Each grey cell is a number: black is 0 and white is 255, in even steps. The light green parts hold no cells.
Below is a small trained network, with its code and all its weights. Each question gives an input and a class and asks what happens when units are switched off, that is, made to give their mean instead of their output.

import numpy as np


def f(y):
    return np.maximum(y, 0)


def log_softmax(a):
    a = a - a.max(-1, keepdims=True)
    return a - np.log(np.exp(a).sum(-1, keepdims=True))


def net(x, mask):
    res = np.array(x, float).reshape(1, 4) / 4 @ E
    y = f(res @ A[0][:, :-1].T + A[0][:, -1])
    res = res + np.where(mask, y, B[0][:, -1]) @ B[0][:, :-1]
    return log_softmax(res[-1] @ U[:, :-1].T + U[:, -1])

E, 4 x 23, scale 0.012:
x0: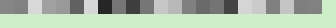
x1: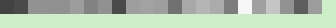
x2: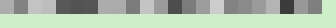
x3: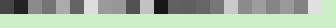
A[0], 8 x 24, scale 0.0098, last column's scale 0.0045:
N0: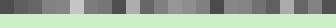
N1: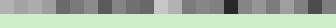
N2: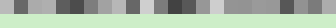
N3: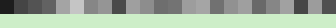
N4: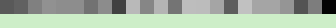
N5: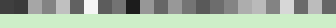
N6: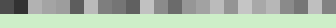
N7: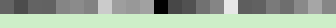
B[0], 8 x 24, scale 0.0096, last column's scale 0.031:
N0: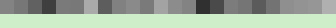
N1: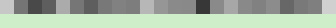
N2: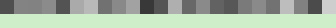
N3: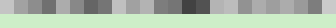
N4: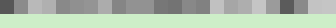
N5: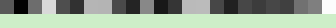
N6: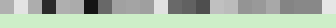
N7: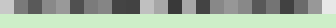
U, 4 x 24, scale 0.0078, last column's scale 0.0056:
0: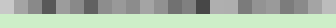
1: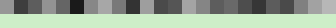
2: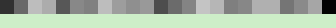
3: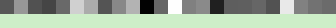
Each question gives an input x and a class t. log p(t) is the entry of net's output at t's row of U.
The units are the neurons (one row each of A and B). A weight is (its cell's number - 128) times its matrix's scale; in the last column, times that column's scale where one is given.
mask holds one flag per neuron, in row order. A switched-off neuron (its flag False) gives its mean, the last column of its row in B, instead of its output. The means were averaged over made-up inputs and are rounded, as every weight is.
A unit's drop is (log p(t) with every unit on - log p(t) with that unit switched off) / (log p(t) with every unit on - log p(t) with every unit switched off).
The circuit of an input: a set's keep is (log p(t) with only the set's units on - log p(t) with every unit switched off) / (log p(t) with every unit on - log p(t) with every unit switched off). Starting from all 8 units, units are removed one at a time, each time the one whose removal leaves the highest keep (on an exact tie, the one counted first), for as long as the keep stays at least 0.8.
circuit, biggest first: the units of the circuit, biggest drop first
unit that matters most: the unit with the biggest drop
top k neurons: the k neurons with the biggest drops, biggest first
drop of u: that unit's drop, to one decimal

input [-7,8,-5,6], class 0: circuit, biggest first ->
N3
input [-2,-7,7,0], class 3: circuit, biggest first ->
N5, N2, N6
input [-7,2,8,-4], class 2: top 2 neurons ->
N5, N0
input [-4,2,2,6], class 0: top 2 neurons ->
N6, N5
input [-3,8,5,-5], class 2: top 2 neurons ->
N4, N7
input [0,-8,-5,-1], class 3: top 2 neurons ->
N5, N7
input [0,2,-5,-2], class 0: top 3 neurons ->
N5, N2, N3
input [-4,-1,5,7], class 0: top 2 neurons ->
N5, N6
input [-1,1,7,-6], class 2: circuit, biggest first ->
N7, N2
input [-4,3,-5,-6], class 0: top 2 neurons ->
N5, N2
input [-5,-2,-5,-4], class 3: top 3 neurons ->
N5, N6, N7
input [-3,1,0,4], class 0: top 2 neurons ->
N5, N3
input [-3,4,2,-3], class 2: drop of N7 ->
0.1
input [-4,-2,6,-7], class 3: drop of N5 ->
0.4
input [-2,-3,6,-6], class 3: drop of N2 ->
0.2
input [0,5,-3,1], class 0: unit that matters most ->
N3
